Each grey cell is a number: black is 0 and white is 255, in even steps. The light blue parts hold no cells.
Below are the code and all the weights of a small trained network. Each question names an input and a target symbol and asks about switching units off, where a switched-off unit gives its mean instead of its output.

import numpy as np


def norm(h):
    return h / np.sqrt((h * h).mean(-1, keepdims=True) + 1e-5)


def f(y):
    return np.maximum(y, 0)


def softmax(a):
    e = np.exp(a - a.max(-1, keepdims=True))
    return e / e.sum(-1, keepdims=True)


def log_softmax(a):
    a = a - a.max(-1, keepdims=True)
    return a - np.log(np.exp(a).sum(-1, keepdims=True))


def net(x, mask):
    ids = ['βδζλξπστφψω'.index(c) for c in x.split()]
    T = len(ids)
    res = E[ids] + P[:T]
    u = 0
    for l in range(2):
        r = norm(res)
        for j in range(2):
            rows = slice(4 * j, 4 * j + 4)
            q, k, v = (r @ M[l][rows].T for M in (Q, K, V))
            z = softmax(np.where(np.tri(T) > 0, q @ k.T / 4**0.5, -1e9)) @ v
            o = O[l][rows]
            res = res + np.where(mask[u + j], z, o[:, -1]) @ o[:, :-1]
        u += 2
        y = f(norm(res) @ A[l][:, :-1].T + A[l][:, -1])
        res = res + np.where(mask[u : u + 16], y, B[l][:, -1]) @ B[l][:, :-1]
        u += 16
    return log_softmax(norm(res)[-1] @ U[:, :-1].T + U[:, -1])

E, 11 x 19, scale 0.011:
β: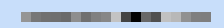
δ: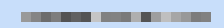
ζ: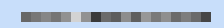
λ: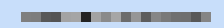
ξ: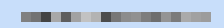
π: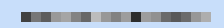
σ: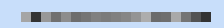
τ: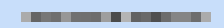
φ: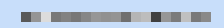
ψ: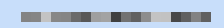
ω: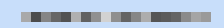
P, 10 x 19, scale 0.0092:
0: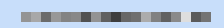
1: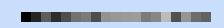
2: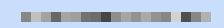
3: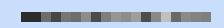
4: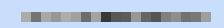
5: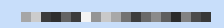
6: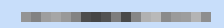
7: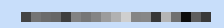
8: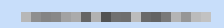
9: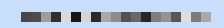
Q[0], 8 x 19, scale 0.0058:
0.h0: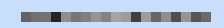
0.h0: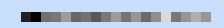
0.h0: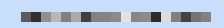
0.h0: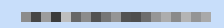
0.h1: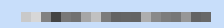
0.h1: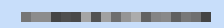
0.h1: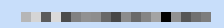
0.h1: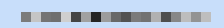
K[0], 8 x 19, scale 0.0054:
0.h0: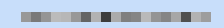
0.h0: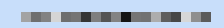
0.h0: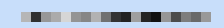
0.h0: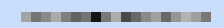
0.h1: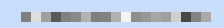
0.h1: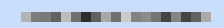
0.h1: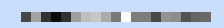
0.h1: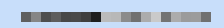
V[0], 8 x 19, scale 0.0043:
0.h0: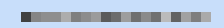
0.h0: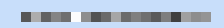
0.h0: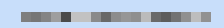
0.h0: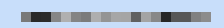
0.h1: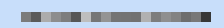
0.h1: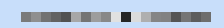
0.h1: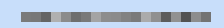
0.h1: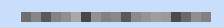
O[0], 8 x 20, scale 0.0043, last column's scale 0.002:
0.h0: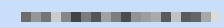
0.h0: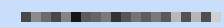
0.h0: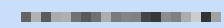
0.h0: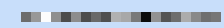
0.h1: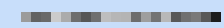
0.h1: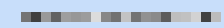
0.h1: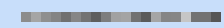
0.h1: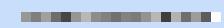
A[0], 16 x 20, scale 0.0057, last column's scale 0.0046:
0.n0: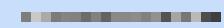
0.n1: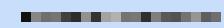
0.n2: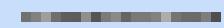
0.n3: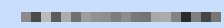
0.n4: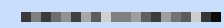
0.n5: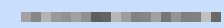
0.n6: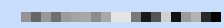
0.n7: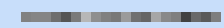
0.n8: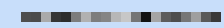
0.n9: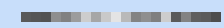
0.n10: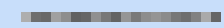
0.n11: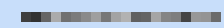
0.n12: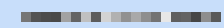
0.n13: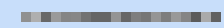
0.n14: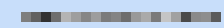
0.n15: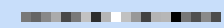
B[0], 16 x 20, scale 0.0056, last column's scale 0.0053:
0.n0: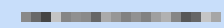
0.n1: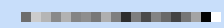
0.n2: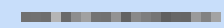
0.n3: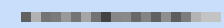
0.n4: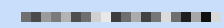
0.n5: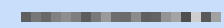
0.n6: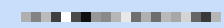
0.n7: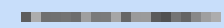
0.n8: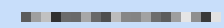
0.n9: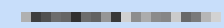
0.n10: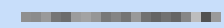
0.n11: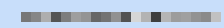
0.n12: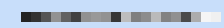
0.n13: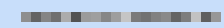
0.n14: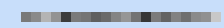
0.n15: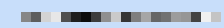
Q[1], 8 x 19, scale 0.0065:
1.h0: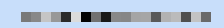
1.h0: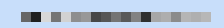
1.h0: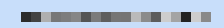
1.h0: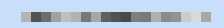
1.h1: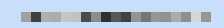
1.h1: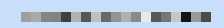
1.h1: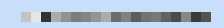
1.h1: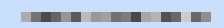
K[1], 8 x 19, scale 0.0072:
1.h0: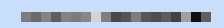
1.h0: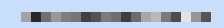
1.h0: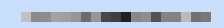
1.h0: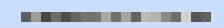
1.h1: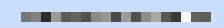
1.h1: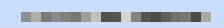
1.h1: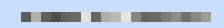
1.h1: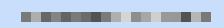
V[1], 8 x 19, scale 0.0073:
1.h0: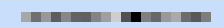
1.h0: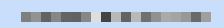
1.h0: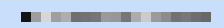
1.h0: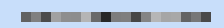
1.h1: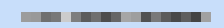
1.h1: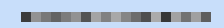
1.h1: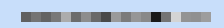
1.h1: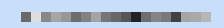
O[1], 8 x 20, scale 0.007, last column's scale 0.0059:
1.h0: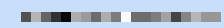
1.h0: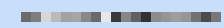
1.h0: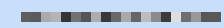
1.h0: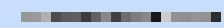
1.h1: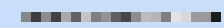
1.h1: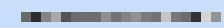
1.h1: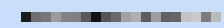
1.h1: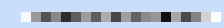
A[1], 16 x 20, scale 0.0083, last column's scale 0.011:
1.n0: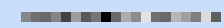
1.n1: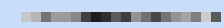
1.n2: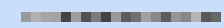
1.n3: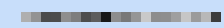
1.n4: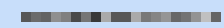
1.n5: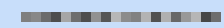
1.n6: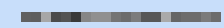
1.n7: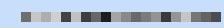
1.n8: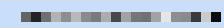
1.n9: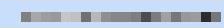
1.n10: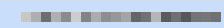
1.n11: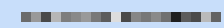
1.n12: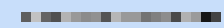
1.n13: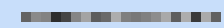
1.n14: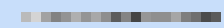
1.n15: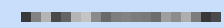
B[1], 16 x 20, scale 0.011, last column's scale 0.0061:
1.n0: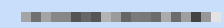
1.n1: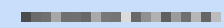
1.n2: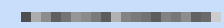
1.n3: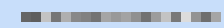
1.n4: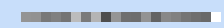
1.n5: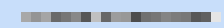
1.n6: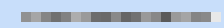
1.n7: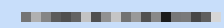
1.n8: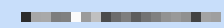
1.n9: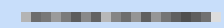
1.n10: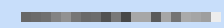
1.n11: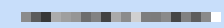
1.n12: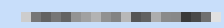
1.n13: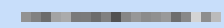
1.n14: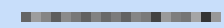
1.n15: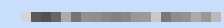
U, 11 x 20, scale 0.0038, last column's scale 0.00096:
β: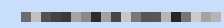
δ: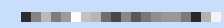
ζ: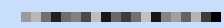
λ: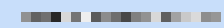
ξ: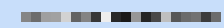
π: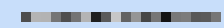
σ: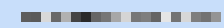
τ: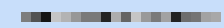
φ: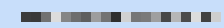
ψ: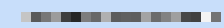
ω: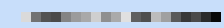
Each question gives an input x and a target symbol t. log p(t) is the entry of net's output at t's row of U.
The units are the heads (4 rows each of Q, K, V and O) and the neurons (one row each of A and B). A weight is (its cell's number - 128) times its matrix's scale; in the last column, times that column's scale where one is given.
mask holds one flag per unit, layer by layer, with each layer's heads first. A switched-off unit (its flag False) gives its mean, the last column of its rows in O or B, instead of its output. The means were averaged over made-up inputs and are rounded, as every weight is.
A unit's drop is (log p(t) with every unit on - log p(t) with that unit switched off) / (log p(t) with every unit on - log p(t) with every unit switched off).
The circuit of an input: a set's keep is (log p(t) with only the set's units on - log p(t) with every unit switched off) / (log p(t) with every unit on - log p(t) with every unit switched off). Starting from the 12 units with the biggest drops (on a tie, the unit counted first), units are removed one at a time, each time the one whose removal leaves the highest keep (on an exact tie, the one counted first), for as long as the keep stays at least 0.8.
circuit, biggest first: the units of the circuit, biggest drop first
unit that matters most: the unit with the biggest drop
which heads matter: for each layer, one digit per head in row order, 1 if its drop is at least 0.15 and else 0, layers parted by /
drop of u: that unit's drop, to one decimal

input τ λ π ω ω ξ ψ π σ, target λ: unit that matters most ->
1.h1
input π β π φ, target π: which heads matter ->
00 / 00
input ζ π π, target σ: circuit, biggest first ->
1.h0, 1.n3, 1.n0
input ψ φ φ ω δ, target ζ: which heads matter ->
00 / 01
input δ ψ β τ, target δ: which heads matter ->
10 / 00
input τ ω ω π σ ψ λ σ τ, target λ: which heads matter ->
00 / 01
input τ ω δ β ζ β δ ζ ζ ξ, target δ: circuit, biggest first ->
0.h0, 1.h0, 1.n8
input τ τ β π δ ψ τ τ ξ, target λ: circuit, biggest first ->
1.h1, 0.h1
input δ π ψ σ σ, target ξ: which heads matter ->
00 / 10
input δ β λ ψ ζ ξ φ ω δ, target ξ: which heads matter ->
00 / 10
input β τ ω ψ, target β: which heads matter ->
00 / 10
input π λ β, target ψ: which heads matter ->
00 / 01
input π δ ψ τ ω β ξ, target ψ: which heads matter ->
00 / 01
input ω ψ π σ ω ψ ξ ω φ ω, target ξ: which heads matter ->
00 / 00
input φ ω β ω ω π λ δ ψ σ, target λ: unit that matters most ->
0.h1
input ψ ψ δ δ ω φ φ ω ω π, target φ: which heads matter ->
10 / 10
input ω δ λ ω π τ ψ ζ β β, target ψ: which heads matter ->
10 / 00
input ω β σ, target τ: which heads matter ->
00 / 00
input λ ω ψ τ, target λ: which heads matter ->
00 / 00
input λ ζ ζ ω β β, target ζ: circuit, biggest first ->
1.h0
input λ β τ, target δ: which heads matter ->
00 / 01
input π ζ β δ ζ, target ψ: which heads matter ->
00 / 01
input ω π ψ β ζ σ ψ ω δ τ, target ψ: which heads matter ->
10 / 00
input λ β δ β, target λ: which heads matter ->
00 / 00
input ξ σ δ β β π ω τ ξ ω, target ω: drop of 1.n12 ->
0.1
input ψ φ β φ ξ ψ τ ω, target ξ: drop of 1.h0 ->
0.2
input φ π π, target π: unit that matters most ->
1.n7
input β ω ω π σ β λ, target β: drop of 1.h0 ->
0.7
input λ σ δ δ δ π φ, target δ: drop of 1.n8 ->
0.2
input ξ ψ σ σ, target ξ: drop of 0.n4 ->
0.1
